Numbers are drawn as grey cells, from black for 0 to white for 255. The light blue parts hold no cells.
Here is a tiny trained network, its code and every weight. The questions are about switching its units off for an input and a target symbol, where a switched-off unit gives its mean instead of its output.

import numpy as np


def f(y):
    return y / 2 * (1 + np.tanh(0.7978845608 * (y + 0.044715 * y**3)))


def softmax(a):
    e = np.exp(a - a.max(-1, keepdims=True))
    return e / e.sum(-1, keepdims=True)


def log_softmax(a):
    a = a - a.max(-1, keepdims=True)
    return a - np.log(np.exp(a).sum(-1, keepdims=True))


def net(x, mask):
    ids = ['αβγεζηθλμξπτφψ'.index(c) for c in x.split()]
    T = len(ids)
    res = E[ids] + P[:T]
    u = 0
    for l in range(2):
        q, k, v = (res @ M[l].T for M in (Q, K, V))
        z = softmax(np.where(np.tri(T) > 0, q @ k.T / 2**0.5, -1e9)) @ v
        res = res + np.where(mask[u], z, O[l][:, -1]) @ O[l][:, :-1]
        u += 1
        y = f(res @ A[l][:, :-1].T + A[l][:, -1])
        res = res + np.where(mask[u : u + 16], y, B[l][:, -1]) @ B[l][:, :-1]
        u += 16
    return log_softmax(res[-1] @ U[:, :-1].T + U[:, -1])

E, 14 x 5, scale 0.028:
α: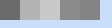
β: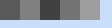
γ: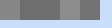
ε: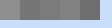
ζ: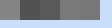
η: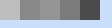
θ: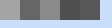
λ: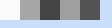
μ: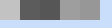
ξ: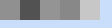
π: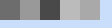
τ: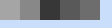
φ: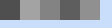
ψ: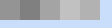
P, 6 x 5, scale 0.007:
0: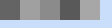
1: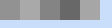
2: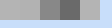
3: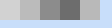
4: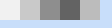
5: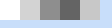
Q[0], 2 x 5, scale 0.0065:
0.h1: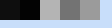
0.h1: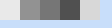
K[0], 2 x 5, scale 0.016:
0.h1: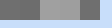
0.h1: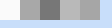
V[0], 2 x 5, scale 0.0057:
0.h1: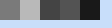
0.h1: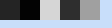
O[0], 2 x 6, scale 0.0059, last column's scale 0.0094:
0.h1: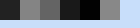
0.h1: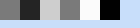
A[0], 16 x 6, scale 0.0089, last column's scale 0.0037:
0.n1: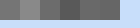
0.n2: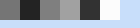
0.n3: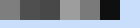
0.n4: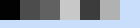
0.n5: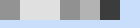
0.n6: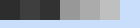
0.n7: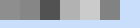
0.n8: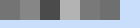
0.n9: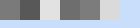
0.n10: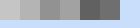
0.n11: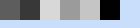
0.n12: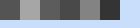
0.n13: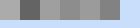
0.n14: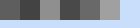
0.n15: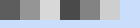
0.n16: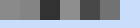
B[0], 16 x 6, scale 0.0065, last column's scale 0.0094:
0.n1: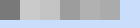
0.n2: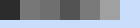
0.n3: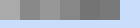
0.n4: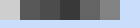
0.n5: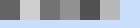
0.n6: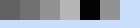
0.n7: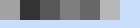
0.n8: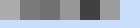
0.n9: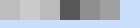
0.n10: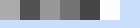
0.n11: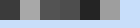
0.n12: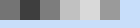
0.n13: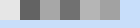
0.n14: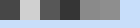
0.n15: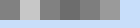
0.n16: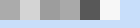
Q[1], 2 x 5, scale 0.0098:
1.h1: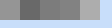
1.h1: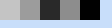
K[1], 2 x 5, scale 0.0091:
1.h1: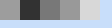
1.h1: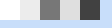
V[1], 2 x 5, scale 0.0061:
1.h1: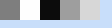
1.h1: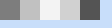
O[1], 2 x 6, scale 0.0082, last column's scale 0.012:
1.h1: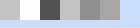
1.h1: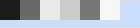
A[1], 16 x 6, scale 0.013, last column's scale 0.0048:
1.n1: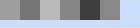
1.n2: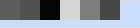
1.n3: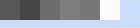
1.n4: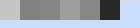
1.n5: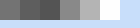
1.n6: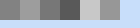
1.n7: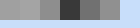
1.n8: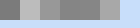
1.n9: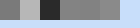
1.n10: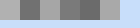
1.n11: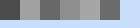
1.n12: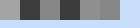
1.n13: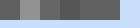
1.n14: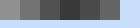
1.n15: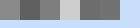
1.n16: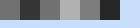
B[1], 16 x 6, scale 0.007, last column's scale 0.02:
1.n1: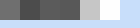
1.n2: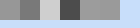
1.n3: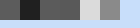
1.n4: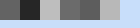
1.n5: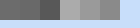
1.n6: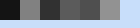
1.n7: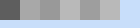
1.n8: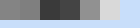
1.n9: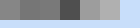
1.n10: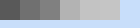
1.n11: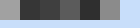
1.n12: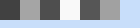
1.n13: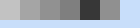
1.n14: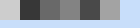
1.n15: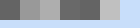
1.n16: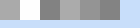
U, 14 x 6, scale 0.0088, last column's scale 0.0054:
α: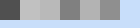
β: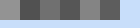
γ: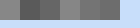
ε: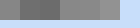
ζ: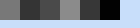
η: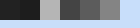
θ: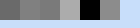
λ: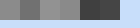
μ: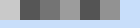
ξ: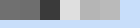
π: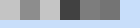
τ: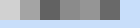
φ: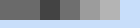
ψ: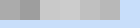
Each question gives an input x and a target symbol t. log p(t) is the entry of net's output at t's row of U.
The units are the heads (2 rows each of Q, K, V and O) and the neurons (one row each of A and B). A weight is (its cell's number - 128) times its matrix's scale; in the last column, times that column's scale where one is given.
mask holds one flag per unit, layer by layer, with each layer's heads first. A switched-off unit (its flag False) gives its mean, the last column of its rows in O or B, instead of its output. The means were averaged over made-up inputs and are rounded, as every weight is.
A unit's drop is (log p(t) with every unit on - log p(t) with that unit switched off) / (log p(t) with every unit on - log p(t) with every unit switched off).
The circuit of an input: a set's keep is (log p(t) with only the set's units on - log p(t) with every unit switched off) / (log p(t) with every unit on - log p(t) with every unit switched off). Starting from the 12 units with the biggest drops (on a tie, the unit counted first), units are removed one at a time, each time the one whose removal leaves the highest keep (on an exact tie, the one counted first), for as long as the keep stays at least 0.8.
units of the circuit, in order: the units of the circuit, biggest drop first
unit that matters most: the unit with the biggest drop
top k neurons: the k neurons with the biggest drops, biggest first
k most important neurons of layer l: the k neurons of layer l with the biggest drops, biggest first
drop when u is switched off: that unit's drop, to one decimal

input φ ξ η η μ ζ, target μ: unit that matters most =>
0.h1
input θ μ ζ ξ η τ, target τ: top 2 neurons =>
[0.n16; 0.n1]
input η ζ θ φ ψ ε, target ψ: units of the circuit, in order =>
[0.h1; 1.n6]
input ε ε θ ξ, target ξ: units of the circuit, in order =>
[1.h1; 1.n12; 0.n7; 0.h1]
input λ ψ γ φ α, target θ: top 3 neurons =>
[1.n11; 0.n16; 0.n5]
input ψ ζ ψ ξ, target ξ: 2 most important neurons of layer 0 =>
[0.n16; 0.n13]
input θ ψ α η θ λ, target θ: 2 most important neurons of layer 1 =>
[1.n4; 1.n15]
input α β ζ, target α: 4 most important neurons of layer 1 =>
[1.n16; 1.n4; 1.n14; 1.n15]
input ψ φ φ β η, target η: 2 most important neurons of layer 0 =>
[0.n10; 0.n14]
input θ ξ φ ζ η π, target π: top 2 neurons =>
[1.n2; 0.n8]
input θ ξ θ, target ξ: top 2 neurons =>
[1.n12; 0.n16]
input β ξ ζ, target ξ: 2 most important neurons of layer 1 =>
[1.n12; 1.n5]
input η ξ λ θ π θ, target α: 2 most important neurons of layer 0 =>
[0.n16; 0.n1]
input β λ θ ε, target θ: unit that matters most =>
0.h1
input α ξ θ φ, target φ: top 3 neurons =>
[0.n10; 1.n6; 1.n11]
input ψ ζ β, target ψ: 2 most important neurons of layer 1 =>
[1.n2; 1.n16]
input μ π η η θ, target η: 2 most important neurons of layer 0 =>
[0.n10; 0.n7]
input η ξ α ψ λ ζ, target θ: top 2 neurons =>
[0.n16; 0.n10]
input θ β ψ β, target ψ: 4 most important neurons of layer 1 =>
[1.n2; 1.n16; 1.n8; 1.n1]
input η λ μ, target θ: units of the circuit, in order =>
[0.h1]
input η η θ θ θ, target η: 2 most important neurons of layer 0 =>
[0.n10; 0.n16]
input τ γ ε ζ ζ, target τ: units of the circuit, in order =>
[1.h1; 0.n16]
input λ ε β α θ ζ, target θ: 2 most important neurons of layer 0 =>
[0.n16; 0.n10]
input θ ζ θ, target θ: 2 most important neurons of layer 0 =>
[0.n16; 0.n14]
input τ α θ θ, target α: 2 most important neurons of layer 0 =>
[0.n5; 0.n15]
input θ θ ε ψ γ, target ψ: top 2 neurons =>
[0.n5; 1.n8]
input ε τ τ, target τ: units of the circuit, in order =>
[1.h1]
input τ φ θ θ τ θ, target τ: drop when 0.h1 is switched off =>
0.2
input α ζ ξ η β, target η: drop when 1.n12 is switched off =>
0.1
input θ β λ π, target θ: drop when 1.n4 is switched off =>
0.0
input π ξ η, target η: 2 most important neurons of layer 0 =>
[0.n10; 0.n7]
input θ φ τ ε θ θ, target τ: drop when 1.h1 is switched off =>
0.6
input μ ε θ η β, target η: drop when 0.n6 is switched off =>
0.2
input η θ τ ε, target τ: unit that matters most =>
0.n16
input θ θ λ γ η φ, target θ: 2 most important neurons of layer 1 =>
[1.n11; 1.n10]
